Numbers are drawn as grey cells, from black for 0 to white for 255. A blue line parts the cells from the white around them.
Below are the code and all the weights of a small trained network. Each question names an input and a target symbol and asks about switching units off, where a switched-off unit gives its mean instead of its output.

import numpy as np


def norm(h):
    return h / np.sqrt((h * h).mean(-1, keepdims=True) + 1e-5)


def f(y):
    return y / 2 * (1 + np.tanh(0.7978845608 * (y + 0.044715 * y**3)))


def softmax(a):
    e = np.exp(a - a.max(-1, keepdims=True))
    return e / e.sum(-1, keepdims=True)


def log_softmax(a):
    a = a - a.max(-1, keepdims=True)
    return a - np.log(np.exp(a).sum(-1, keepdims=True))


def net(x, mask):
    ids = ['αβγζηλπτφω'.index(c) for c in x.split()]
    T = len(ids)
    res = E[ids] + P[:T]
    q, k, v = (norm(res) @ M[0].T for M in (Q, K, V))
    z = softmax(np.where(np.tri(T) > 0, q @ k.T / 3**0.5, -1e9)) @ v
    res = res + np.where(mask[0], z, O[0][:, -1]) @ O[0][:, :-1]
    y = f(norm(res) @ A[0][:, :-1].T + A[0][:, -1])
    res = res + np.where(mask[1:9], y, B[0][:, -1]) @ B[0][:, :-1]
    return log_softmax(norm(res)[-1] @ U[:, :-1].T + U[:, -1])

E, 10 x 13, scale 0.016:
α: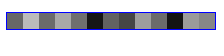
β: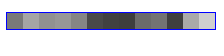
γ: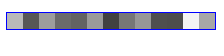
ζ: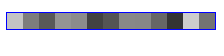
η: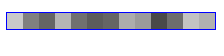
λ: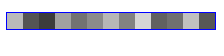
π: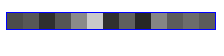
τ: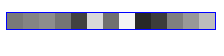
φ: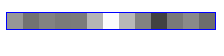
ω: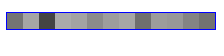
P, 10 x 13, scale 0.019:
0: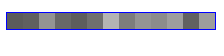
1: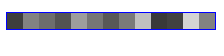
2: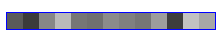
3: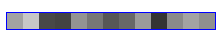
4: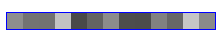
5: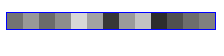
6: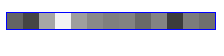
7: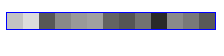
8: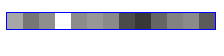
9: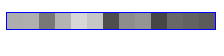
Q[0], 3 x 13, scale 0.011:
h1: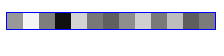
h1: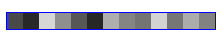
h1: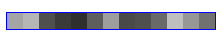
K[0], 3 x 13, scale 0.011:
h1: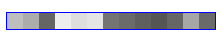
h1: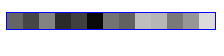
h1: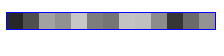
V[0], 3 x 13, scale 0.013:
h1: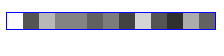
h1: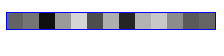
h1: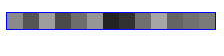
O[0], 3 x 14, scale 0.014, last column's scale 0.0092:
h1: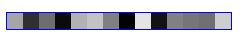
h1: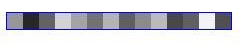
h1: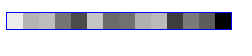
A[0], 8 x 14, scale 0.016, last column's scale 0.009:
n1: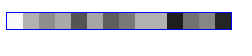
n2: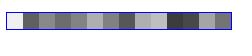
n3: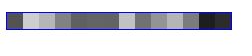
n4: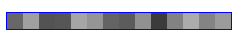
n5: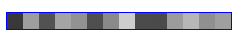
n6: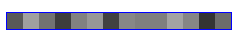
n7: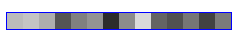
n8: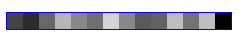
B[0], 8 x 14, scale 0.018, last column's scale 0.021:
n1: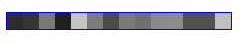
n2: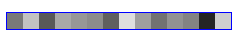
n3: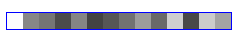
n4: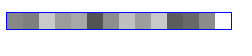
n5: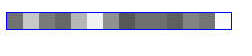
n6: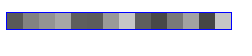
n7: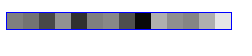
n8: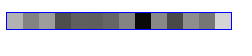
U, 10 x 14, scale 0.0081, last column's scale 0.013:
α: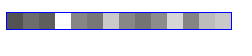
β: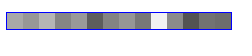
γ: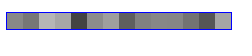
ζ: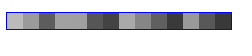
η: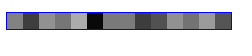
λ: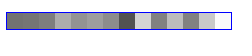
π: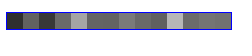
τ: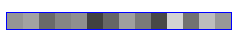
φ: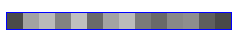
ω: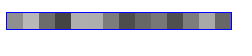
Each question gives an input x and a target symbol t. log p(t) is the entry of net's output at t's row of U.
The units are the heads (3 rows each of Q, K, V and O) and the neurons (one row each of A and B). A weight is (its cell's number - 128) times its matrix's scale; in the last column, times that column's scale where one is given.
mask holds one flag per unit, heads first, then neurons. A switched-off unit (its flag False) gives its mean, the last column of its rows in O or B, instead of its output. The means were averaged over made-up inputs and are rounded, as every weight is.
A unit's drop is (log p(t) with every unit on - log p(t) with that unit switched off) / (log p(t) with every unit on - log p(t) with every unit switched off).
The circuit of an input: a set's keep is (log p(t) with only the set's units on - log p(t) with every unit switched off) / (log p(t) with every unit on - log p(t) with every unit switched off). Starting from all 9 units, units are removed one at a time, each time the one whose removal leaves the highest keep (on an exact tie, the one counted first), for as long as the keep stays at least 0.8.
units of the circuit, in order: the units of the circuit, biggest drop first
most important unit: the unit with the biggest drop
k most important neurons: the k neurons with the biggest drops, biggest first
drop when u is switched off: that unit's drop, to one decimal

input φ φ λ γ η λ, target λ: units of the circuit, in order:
[h1, n8]
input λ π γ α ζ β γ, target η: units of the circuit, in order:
[h1, n5]
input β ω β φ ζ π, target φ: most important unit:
n4
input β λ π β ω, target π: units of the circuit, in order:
[h1, n1, n4]
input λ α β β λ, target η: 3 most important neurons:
[n5, n8, n7]
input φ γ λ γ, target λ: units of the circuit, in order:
[h1, n8]
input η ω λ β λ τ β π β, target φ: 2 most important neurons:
[n4, n7]
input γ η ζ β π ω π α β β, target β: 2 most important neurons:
[n4, n5]
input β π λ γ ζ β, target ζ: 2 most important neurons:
[n5, n4]
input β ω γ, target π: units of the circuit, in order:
[h1, n1, n4, n8]
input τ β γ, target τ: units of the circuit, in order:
[h1, n3]
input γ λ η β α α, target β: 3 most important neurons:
[n4, n5, n7]
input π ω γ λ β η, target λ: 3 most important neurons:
[n8, n6, n1]
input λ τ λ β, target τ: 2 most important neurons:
[n3, n8]
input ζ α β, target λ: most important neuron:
[n8]
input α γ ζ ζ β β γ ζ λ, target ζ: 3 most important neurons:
[n2, n7, n5]
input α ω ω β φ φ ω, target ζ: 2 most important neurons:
[n2, n7]
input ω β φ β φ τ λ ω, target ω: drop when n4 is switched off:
0.1
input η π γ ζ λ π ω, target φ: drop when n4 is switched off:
0.3
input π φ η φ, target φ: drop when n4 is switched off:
0.4
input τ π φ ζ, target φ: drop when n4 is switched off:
0.3
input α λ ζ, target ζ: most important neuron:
[n2]
